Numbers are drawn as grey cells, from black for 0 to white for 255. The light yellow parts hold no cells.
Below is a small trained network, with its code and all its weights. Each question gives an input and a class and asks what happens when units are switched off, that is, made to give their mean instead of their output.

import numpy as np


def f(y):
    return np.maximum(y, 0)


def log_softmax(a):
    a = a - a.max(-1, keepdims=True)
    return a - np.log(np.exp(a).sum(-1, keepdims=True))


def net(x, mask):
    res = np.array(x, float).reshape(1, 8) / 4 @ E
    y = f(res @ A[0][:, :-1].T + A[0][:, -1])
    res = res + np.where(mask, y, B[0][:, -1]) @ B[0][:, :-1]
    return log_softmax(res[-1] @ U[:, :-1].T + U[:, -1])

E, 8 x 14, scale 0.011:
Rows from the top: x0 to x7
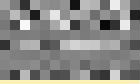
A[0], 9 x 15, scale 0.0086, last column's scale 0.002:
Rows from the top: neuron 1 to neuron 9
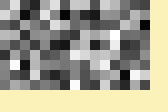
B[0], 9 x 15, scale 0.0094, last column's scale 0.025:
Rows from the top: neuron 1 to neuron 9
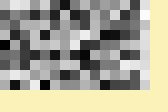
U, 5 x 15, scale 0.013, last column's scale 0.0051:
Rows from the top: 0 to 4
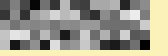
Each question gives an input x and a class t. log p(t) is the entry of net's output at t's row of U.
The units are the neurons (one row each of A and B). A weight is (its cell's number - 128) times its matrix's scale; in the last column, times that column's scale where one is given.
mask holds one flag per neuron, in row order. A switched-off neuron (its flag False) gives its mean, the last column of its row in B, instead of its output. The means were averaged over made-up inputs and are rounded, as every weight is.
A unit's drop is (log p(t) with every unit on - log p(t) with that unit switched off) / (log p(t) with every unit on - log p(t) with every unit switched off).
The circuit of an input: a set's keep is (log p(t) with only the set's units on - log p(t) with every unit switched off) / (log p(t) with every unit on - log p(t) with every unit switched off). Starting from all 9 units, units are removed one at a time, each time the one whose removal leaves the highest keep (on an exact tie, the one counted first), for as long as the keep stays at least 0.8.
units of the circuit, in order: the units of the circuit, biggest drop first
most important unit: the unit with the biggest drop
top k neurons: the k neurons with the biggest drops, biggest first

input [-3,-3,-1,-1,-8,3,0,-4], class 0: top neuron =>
[neuron 2]
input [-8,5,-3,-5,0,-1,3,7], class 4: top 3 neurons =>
[neuron 9; neuron 7; neuron 8]
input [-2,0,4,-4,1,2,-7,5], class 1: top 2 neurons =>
[neuron 2; neuron 4]
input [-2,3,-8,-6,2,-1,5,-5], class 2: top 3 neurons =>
[neuron 9; neuron 1; neuron 6]
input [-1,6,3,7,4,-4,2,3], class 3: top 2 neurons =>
[neuron 2; neuron 7]
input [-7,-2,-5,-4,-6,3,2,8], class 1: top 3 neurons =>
[neuron 5; neuron 4; neuron 6]
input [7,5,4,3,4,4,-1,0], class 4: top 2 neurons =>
[neuron 8; neuron 2]
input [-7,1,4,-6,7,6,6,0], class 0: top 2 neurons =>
[neuron 4; neuron 6]
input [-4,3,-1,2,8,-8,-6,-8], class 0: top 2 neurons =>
[neuron 6; neuron 5]
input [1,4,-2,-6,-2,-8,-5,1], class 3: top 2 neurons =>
[neuron 1; neuron 6]
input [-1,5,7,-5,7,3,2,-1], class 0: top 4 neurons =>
[neuron 4; neuron 8; neuron 1; neuron 9]
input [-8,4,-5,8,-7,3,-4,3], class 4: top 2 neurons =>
[neuron 9; neuron 6]
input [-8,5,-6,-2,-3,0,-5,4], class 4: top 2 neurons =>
[neuron 9; neuron 8]
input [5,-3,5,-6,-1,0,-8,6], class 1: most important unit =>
neuron 2
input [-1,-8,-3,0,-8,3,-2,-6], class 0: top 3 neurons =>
[neuron 2; neuron 1; neuron 5]
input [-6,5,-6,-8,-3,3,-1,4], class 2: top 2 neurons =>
[neuron 9; neuron 1]
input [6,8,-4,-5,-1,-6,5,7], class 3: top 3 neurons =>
[neuron 1; neuron 7; neuron 9]
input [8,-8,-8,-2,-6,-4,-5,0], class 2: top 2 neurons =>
[neuron 4; neuron 8]
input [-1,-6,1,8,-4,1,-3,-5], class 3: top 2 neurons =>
[neuron 8; neuron 5]
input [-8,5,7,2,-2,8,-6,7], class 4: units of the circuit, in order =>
[neuron 1]
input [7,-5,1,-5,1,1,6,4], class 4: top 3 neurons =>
[neuron 4; neuron 1; neuron 7]
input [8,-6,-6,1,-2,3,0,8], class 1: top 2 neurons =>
[neuron 5; neuron 9]
